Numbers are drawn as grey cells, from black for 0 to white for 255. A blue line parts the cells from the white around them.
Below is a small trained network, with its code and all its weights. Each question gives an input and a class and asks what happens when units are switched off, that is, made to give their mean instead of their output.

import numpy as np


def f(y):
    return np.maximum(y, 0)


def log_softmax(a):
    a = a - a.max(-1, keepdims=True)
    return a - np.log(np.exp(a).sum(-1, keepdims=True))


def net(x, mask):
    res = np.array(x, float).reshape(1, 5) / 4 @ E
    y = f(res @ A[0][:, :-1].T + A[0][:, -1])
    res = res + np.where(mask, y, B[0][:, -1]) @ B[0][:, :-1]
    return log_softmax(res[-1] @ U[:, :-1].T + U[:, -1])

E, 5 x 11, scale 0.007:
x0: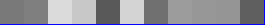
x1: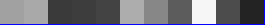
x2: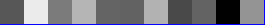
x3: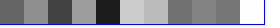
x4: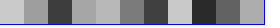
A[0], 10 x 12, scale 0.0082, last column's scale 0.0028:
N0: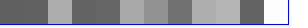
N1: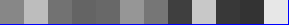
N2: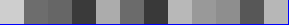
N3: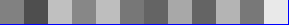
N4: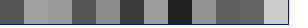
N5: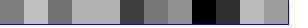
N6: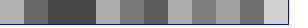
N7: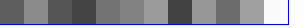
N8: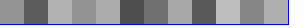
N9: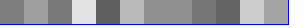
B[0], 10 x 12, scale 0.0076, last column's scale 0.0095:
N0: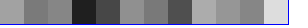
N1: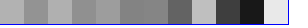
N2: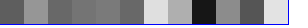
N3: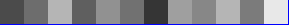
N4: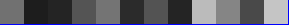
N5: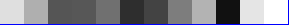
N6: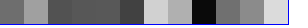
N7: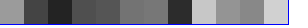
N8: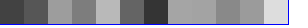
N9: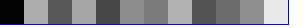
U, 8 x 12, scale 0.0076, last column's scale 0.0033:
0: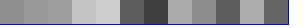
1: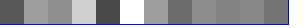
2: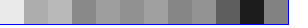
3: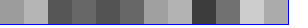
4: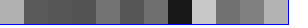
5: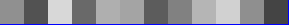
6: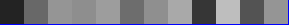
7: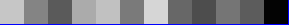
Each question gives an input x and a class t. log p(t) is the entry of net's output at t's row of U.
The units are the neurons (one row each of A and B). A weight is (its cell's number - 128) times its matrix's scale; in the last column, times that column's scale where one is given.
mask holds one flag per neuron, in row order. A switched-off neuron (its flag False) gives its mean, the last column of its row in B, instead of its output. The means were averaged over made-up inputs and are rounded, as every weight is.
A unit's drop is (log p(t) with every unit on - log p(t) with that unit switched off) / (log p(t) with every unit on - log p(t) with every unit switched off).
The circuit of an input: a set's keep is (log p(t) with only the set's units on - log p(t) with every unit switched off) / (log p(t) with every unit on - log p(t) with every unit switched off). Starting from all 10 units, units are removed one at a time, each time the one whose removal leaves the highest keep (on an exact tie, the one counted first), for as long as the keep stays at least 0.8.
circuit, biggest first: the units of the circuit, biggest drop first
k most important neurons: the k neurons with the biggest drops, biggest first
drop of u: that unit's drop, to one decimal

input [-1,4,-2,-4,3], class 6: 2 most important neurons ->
N5; N2
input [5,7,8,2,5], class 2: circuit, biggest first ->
N1
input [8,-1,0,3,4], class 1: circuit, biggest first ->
N6; N5; N9
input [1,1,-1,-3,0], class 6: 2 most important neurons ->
N5; N7
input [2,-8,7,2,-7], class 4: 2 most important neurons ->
N4; N6
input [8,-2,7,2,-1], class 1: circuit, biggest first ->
N6; N9
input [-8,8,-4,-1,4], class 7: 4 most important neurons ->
N2; N1; N5; N9
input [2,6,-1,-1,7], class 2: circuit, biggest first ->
N1; N7
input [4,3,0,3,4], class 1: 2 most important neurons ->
N5; N6
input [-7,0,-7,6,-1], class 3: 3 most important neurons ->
N6; N4; N1
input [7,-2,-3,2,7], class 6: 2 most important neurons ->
N9; N3
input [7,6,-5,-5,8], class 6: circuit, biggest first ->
N5; N2
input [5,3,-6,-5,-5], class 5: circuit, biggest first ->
N3; N5
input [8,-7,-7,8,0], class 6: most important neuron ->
N9
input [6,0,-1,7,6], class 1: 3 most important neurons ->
N6; N2; N9
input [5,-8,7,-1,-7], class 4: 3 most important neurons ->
N4; N2; N6
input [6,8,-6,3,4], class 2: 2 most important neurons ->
N1; N9
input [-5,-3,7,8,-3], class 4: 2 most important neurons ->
N7; N4
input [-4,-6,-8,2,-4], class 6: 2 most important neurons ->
N5; N6
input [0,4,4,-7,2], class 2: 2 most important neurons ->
N1; N7
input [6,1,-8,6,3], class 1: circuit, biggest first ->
N5
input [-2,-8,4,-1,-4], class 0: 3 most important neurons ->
N0; N7; N8
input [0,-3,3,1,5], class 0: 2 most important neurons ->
N6; N2
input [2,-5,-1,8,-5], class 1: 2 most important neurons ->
N5; N6
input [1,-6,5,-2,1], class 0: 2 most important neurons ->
N6; N2
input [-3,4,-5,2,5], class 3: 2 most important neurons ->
N6; N1
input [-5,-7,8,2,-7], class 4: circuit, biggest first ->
N4
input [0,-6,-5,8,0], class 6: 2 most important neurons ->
N5; N9
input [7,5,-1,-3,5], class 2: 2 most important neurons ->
N9; N1
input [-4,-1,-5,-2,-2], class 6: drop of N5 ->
0.2
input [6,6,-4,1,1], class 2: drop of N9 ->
0.1
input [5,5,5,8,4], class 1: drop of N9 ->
0.3
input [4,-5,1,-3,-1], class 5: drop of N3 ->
0.2
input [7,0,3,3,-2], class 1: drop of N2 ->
0.0
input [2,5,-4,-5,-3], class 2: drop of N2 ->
0.2
